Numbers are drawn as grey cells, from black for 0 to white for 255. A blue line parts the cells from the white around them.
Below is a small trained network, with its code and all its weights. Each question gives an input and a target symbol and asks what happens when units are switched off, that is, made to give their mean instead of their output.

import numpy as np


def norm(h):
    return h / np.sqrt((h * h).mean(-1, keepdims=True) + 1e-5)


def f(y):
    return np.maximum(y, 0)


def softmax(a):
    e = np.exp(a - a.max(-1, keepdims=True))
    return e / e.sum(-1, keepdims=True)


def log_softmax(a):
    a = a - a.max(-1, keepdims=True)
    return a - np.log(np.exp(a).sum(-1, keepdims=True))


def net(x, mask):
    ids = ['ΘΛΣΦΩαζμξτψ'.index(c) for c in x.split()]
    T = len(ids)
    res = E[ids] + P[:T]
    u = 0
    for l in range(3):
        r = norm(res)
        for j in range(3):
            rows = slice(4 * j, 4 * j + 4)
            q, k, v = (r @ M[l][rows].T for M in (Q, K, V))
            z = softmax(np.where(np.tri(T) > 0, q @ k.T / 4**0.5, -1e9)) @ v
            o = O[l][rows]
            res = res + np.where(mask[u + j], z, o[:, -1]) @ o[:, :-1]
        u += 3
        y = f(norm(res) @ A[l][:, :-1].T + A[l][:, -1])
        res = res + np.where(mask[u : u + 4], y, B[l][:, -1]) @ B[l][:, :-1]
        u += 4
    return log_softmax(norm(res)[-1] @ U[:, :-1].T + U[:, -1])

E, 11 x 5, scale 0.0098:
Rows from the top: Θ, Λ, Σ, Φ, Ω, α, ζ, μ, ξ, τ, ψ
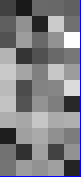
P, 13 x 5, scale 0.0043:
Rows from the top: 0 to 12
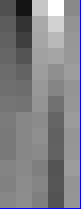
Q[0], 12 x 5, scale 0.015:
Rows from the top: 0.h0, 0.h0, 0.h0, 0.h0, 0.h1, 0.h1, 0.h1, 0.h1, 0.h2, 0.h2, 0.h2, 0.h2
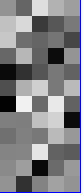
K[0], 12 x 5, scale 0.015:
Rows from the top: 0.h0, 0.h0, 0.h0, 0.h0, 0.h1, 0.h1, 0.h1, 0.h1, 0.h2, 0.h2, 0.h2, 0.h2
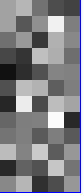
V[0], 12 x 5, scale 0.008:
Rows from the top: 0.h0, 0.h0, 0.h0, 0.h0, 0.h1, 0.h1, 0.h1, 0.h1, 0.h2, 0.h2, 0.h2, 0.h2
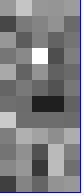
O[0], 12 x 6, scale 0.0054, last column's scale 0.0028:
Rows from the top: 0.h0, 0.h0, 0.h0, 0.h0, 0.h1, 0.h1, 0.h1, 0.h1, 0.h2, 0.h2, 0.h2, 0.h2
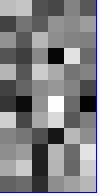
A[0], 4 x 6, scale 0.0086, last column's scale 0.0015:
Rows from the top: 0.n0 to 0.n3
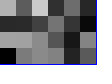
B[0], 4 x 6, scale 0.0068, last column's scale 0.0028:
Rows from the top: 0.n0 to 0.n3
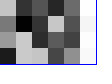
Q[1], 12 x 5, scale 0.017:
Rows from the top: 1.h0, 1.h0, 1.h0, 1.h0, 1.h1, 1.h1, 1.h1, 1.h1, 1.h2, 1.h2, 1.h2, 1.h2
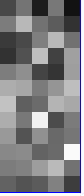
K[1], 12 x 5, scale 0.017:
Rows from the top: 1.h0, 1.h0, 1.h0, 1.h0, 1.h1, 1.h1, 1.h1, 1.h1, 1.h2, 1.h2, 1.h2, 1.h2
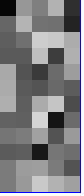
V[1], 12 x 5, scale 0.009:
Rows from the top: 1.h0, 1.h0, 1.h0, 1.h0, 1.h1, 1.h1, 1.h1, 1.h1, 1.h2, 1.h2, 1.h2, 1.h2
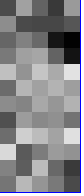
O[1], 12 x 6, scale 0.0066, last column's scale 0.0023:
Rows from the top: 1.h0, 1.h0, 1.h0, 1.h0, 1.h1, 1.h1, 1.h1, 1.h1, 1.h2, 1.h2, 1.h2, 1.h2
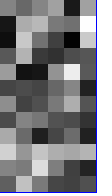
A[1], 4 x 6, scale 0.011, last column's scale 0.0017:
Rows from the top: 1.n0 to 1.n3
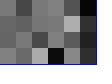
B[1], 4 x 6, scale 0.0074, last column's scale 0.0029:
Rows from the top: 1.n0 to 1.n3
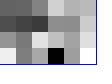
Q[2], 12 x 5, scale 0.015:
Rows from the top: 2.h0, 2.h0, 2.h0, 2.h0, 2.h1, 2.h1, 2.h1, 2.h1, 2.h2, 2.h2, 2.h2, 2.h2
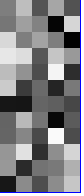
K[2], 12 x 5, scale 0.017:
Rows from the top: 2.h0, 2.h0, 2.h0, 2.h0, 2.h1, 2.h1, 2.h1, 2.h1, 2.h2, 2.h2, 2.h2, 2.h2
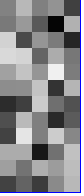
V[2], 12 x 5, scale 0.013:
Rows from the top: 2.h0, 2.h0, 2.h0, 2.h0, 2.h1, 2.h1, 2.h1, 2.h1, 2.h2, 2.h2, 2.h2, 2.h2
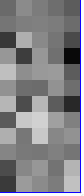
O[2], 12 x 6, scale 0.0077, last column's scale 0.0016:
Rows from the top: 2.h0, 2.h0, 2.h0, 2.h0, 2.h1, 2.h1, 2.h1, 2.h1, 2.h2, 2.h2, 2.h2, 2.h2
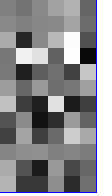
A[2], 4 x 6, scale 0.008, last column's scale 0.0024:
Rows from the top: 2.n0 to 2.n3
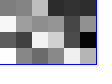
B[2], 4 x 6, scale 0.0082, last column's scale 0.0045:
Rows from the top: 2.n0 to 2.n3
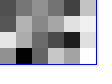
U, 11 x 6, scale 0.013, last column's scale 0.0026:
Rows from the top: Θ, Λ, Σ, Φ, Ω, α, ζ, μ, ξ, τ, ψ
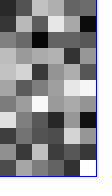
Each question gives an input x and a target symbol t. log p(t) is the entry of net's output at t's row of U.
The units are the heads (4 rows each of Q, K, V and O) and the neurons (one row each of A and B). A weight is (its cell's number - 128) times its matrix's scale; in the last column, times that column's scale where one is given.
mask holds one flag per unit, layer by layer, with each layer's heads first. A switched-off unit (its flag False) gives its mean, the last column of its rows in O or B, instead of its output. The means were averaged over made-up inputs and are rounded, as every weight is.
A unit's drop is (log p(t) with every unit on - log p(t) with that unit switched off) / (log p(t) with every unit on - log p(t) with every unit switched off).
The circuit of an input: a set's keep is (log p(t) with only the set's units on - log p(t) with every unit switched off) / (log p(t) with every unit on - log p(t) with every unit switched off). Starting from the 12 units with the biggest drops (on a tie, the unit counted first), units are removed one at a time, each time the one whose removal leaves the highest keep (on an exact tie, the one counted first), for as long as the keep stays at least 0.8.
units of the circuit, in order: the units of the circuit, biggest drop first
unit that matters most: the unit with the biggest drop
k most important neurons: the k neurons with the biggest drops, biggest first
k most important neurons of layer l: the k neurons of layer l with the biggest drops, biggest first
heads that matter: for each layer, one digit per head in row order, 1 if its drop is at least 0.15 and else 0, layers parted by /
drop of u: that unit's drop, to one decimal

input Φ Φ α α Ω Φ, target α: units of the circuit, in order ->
0.h1; 1.h0
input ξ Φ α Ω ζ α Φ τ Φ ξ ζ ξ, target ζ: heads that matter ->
010 / 001 / 100
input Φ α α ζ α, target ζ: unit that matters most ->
0.n0
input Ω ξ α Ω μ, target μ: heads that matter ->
000 / 000 / 100
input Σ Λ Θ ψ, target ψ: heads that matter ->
000 / 100 / 001
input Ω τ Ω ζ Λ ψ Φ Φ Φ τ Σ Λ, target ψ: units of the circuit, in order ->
0.h1; 1.h1
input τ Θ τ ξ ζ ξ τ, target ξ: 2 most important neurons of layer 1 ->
1.n3; 1.n0
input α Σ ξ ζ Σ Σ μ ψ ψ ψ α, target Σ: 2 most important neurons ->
0.n0; 1.n3
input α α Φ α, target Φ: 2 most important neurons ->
2.n2; 0.n0
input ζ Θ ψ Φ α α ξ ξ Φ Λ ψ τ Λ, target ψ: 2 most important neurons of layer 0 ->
0.n1; 0.n2
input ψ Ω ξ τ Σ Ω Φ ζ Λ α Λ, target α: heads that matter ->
011 / 010 / 110
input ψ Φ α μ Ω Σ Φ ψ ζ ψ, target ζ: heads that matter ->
000 / 000 / 101
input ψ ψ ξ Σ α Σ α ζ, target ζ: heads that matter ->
010 / 000 / 100
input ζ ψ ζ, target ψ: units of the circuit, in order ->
1.h0
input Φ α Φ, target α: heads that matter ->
000 / 101 / 001
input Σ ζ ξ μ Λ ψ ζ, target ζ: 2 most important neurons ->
1.n2; 0.n3
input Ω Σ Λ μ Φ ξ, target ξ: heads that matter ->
000 / 000 / 110
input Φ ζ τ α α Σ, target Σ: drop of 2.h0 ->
0.3
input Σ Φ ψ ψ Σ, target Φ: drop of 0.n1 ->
0.4
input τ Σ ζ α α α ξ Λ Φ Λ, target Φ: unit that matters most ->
0.h1
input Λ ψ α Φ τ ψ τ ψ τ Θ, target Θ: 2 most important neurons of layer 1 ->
1.n0; 1.n3
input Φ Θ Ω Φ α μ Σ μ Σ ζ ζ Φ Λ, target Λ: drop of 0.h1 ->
0.2
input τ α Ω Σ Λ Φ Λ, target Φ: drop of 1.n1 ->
0.0
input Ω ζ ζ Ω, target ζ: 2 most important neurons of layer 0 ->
0.n0; 0.n2
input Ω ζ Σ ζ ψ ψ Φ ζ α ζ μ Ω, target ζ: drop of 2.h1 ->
0.1
